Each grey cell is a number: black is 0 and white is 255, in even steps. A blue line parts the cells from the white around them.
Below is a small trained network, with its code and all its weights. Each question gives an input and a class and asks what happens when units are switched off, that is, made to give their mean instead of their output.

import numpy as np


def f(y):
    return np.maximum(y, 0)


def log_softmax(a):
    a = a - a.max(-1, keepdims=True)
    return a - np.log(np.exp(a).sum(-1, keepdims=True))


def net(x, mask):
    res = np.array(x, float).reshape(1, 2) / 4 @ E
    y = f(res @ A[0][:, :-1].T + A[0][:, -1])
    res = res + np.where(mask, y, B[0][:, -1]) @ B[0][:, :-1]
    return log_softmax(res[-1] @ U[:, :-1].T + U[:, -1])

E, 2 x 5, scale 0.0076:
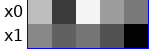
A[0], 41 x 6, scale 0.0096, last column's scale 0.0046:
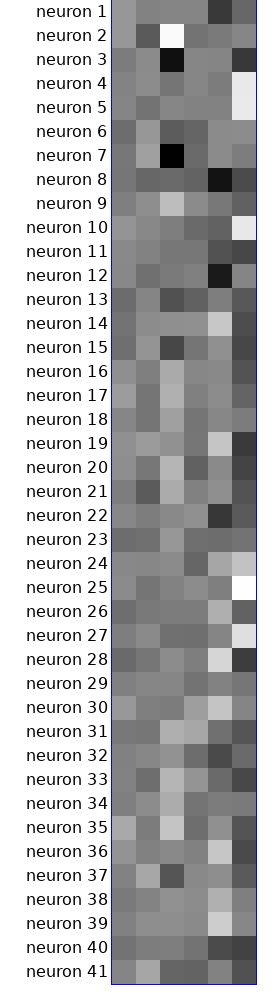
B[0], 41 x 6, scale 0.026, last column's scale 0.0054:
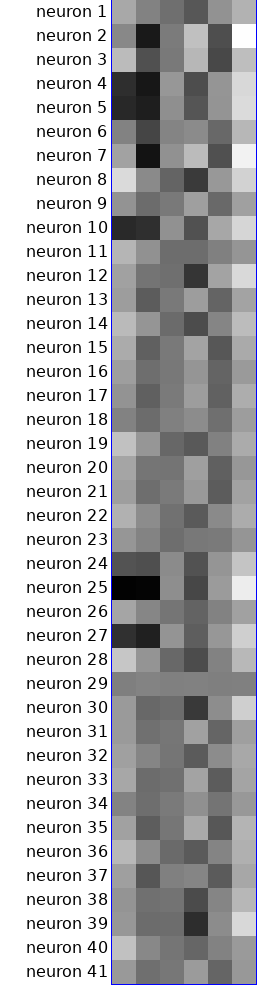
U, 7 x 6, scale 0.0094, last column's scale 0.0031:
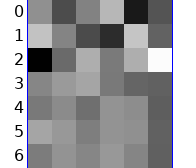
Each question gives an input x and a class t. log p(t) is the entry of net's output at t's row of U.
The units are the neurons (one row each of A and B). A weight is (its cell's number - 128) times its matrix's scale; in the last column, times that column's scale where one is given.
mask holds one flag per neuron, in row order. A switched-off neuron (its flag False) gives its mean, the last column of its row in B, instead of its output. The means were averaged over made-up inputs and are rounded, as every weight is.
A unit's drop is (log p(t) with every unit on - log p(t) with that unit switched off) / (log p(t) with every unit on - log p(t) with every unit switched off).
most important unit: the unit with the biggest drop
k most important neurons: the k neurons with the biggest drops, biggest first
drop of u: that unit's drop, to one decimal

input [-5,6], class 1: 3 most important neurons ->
(neuron 8; neuron 12; neuron 2)
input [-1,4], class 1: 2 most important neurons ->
(neuron 8; neuron 12)
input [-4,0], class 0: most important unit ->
neuron 7
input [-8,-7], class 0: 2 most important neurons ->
(neuron 7; neuron 3)
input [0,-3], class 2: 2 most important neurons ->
(neuron 8; neuron 12)
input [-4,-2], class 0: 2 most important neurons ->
(neuron 7; neuron 3)
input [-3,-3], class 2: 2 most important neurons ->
(neuron 2; neuron 8)
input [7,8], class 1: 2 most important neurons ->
(neuron 12; neuron 8)
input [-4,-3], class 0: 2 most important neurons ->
(neuron 7; neuron 3)
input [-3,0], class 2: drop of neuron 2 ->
0.1
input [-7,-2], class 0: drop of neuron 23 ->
0.0
